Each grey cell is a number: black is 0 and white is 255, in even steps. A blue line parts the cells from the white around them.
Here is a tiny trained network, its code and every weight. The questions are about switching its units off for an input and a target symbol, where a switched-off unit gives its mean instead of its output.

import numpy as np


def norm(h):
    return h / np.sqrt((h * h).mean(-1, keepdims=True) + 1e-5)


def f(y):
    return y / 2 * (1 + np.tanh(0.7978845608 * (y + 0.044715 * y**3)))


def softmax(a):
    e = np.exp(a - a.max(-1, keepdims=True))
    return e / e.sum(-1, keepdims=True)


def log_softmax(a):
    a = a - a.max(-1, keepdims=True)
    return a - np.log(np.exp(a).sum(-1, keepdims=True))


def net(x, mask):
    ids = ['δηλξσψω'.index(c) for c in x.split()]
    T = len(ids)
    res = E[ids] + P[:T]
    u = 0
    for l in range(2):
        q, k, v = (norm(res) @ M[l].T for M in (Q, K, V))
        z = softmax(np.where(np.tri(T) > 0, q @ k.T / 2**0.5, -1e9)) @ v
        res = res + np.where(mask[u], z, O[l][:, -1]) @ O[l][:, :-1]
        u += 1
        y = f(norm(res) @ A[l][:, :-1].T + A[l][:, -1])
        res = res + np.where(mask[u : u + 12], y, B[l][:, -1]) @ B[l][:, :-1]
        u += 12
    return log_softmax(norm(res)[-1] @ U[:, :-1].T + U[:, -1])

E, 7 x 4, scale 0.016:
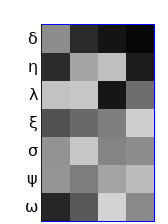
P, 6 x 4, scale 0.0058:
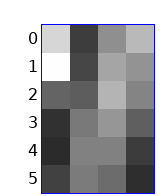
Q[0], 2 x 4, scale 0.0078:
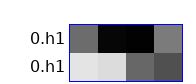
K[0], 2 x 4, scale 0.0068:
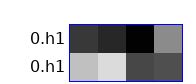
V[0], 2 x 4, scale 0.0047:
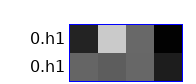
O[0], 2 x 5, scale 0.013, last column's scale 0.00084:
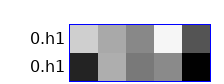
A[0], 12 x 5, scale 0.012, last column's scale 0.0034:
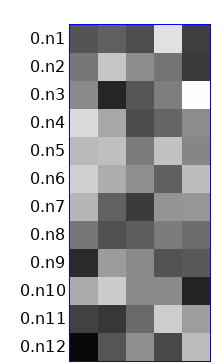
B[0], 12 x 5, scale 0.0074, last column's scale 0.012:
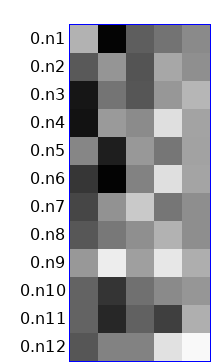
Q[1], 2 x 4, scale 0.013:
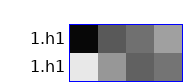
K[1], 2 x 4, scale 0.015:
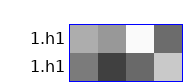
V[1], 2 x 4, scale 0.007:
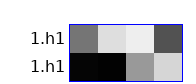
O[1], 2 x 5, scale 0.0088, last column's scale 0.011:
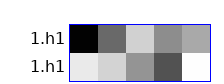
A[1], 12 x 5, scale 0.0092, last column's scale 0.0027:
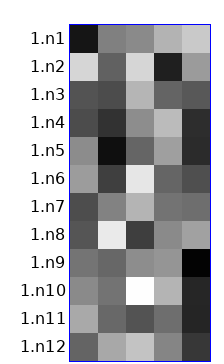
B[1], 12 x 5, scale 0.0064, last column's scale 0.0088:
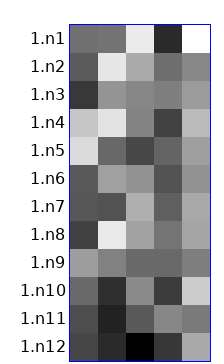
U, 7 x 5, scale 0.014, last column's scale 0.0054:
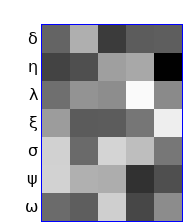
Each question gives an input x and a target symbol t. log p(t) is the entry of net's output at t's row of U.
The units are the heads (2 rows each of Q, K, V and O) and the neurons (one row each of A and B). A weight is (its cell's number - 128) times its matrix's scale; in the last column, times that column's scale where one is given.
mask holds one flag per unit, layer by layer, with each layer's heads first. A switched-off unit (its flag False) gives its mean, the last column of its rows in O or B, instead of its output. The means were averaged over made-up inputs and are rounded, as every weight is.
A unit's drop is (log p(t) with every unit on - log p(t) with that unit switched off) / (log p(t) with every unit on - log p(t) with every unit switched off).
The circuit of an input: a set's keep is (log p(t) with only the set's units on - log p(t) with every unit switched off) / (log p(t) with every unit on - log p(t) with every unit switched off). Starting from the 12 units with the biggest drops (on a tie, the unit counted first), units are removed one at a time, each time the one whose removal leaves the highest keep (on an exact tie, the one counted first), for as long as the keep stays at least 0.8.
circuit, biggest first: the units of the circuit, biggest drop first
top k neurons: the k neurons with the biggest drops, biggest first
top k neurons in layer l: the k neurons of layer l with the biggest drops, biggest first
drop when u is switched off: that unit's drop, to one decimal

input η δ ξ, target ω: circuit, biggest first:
(1.n1; 0.h1)
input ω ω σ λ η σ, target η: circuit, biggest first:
(0.n6)
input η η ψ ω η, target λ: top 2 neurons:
(0.n9; 0.n12)
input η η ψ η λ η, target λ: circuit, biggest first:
(0.n9; 0.h1)
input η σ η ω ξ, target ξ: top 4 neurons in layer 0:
(0.n1; 0.n11; 0.n12; 0.n7)
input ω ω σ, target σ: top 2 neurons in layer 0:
(0.n6; 0.n11)
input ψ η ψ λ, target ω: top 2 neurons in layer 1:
(1.n1; 1.n4)
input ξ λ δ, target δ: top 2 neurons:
(0.n3; 1.n1)
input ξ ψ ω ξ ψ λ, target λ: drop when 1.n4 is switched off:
0.1
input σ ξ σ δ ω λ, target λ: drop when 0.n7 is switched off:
-0.1
